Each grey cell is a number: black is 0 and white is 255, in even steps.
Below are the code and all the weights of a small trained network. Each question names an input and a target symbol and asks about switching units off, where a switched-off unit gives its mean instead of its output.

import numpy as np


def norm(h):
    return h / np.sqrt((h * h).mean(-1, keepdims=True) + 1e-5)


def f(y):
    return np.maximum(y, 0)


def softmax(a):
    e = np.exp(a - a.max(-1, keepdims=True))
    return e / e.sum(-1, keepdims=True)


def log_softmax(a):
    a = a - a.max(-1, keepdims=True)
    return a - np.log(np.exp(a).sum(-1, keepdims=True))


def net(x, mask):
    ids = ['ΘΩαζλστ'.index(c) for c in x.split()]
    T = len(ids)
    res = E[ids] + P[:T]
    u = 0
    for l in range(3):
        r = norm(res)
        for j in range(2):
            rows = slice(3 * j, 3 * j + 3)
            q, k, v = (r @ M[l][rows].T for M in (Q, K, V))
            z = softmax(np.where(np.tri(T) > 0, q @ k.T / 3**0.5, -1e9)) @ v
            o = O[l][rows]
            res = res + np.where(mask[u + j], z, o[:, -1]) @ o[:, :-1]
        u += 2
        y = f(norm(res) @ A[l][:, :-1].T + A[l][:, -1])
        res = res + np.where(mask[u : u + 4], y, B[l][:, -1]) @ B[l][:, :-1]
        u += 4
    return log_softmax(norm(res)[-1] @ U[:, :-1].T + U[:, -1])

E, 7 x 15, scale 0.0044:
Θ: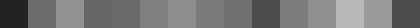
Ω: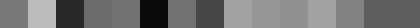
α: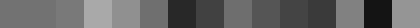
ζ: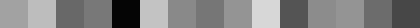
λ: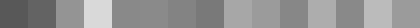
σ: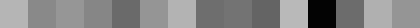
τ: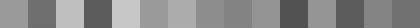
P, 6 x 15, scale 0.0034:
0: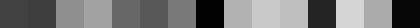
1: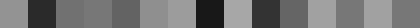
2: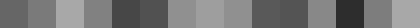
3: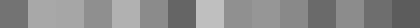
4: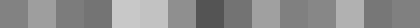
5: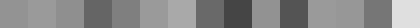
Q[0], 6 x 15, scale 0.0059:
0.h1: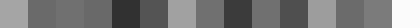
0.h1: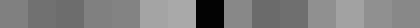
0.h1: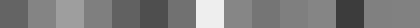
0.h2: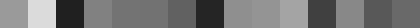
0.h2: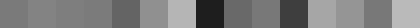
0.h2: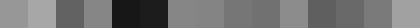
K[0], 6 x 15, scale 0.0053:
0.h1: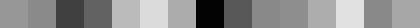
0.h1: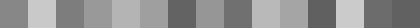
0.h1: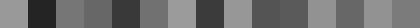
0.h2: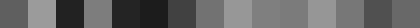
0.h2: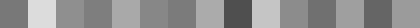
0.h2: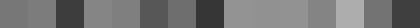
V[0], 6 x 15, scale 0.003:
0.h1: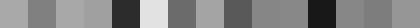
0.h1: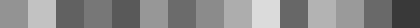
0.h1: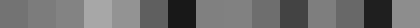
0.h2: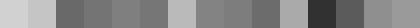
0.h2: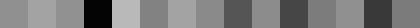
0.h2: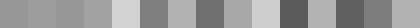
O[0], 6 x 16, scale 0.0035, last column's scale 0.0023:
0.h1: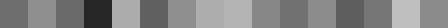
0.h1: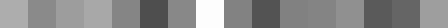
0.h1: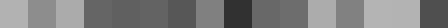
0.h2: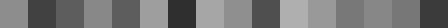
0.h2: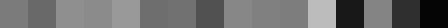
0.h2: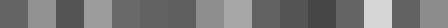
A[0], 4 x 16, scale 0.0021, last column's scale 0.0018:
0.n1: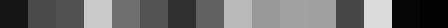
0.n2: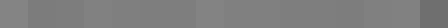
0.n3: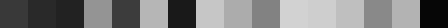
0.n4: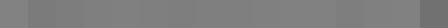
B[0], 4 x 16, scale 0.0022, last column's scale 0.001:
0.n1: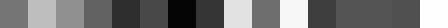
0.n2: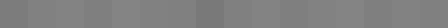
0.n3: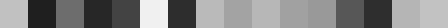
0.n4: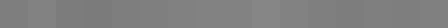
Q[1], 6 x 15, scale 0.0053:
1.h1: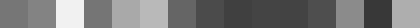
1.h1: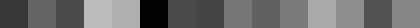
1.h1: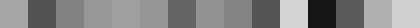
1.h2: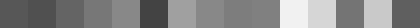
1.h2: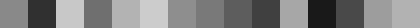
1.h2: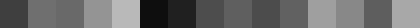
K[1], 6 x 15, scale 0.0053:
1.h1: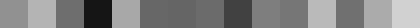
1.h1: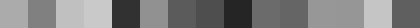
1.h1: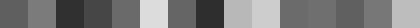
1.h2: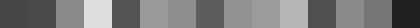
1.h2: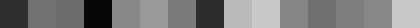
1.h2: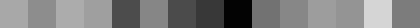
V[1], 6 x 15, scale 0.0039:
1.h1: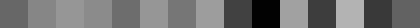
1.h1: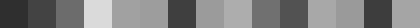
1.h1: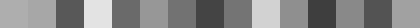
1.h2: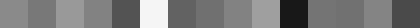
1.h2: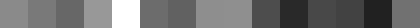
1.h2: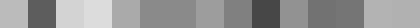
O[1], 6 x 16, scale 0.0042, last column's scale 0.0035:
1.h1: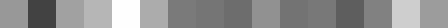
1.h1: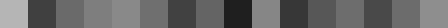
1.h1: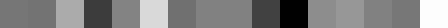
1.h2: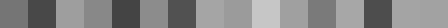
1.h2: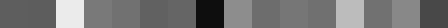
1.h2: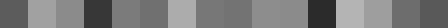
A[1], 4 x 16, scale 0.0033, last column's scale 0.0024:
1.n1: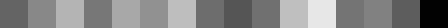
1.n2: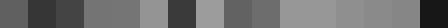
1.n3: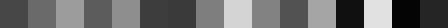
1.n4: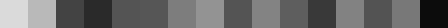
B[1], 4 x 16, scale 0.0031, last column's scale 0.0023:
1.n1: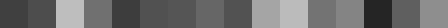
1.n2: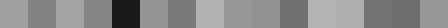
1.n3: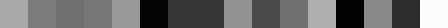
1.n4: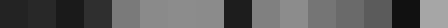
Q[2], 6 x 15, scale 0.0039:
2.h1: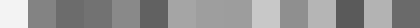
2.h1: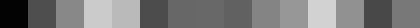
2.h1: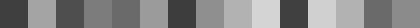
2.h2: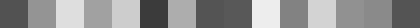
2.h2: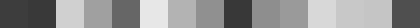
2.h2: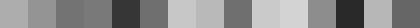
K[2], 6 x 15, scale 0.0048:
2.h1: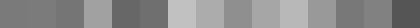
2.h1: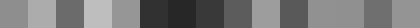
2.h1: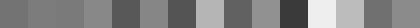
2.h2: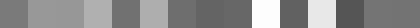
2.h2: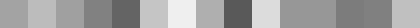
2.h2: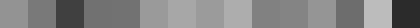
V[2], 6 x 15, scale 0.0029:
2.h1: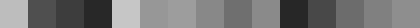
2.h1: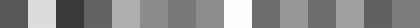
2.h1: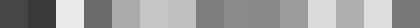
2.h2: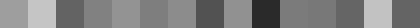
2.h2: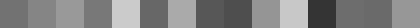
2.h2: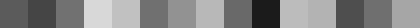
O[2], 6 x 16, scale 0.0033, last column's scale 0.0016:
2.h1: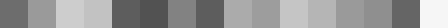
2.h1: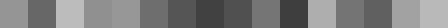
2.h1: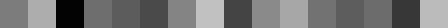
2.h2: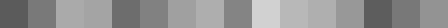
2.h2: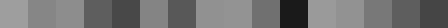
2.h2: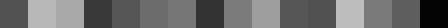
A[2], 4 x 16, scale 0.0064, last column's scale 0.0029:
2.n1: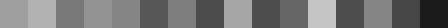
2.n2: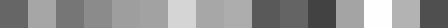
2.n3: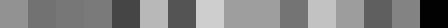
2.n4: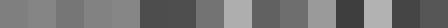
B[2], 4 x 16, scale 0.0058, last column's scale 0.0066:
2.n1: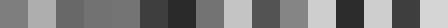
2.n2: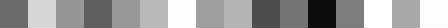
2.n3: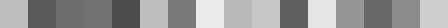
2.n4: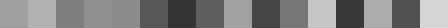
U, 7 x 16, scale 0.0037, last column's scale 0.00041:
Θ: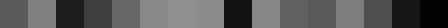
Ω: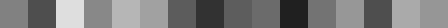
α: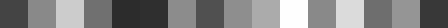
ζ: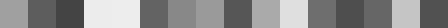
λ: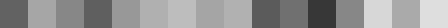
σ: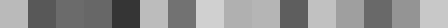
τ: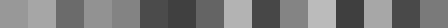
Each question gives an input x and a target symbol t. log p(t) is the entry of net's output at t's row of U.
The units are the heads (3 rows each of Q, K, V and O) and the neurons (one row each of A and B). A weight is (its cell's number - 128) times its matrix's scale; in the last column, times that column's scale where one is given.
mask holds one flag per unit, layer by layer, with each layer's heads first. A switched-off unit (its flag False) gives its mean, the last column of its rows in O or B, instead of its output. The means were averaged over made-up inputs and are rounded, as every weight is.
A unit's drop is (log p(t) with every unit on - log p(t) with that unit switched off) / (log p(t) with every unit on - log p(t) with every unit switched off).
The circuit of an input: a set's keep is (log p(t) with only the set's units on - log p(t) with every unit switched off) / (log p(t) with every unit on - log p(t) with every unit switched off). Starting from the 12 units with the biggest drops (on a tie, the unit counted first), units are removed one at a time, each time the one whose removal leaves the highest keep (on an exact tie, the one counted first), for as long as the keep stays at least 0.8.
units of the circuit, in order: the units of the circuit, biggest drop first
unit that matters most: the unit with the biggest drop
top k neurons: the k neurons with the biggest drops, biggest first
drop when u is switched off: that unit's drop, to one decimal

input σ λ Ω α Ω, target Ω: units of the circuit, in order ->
0.h1; 1.h1; 1.h2
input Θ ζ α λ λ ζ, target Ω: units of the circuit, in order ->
1.h2; 0.h1; 1.h1
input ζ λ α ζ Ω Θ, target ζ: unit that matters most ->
0.h2
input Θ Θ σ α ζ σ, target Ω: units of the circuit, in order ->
0.h1; 1.h2; 1.h1; 2.n2
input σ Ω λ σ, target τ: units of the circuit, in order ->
1.h2; 0.h1; 2.n2
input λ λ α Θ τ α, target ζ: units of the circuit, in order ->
0.h1; 1.h1; 2.n1
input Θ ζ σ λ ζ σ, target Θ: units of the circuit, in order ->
1.h1; 0.h1; 1.n4
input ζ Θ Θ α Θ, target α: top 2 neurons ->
1.n1; 2.n2
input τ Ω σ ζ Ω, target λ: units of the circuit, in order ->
0.h1; 1.h1; 1.h2; 2.n2
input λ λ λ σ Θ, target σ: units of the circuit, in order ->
0.h2; 0.n3; 2.n3
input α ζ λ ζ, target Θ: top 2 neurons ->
2.n2; 1.n4
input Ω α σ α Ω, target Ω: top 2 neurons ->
2.n2; 1.n3
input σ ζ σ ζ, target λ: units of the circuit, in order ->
1.h2; 0.h1; 1.h1; 2.n2
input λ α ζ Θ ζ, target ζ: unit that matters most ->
1.h1
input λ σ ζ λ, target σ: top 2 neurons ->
0.n3; 2.n3
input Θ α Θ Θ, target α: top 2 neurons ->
2.n2; 1.n1
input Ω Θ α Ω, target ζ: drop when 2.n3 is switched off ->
0.1
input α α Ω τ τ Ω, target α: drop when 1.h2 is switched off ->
0.5
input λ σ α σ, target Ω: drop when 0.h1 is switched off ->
0.6
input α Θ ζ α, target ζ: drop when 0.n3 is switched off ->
0.0
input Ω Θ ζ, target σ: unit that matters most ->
1.h2
